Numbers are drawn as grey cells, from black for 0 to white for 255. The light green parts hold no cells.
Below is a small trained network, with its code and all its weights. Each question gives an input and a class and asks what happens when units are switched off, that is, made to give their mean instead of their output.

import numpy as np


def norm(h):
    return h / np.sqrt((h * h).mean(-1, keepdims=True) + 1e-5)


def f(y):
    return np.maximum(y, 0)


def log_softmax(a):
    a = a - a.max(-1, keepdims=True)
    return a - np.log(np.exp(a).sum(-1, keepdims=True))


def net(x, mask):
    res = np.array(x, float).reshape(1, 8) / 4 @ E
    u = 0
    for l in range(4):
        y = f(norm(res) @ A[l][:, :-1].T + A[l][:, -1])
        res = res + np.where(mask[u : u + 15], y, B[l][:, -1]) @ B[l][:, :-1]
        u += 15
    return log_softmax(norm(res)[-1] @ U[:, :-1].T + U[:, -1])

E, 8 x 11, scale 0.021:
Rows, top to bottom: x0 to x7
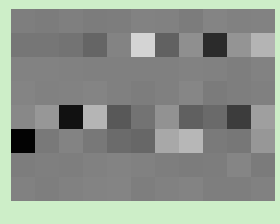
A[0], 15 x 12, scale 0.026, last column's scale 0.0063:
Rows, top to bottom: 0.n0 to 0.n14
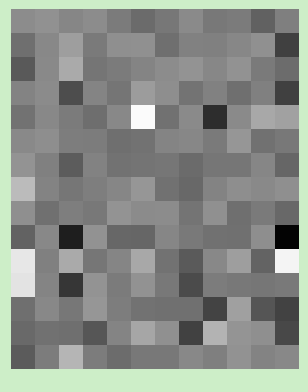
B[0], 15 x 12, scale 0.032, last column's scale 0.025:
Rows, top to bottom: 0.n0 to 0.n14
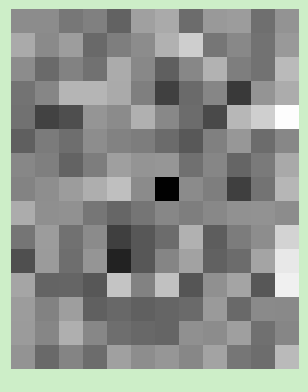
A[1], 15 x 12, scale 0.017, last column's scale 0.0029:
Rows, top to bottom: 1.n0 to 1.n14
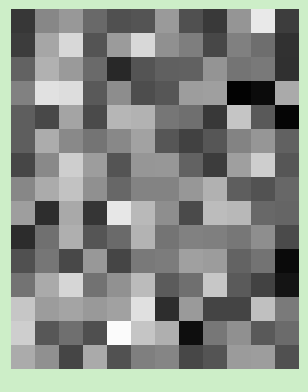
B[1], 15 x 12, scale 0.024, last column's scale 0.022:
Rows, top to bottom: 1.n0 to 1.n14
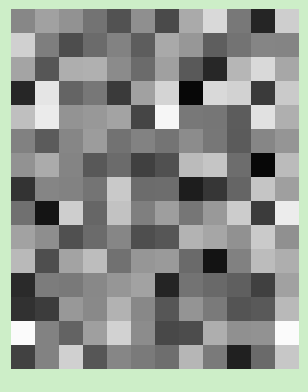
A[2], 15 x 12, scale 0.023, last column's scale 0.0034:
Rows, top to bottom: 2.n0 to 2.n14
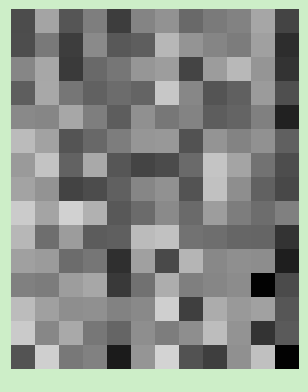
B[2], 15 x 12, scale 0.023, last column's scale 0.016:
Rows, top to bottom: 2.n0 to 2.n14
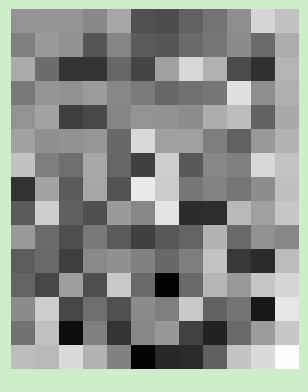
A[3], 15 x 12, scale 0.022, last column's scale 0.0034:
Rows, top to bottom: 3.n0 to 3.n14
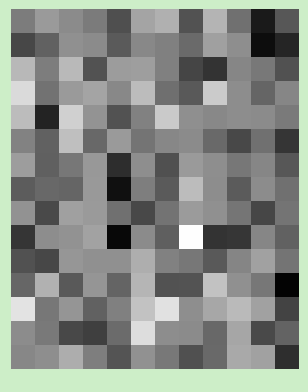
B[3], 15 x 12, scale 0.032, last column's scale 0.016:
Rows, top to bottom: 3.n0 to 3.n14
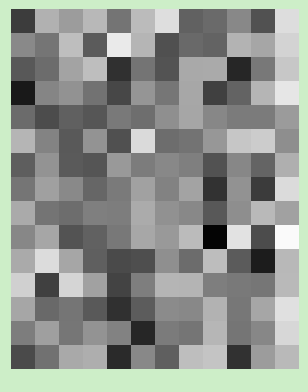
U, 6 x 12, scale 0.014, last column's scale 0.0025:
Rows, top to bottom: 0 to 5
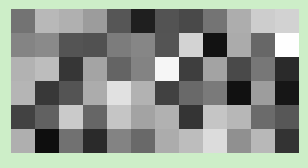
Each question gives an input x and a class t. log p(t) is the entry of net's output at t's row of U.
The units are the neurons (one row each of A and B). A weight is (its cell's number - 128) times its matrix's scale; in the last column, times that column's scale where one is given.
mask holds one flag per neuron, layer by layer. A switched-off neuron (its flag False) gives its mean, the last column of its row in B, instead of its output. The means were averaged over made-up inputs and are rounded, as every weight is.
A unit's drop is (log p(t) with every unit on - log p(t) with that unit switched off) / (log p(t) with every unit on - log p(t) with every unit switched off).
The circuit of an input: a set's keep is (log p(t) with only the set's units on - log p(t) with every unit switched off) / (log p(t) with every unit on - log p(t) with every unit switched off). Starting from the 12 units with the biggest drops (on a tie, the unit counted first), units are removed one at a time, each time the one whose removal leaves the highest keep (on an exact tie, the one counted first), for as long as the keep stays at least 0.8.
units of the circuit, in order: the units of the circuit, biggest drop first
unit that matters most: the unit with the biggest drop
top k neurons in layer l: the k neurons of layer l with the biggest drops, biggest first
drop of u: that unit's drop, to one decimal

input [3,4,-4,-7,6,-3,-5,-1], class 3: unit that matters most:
0.n11
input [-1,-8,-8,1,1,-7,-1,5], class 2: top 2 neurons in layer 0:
(0.n9; 0.n11)
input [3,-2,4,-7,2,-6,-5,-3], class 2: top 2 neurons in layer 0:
(0.n11; 0.n4)
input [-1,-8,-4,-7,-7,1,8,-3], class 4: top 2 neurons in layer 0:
(0.n9; 0.n4)
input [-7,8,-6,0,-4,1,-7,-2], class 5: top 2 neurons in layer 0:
(0.n9; 0.n10)
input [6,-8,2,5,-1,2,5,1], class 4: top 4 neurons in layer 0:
(0.n10; 0.n9; 0.n4; 0.n11)
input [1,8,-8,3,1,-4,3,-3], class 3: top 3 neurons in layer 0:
(0.n11; 0.n9; 0.n7)
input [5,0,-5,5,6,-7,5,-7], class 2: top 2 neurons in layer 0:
(0.n4; 0.n11)
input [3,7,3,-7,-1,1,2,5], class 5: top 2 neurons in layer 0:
(0.n10; 0.n9)
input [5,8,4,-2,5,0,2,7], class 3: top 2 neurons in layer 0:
(0.n10; 0.n11)
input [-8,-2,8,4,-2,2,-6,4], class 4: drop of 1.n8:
0.2
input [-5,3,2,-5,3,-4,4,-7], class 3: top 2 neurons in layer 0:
(0.n11; 0.n7)
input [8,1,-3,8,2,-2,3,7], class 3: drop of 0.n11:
0.7
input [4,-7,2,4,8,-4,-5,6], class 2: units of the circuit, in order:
(0.n11)
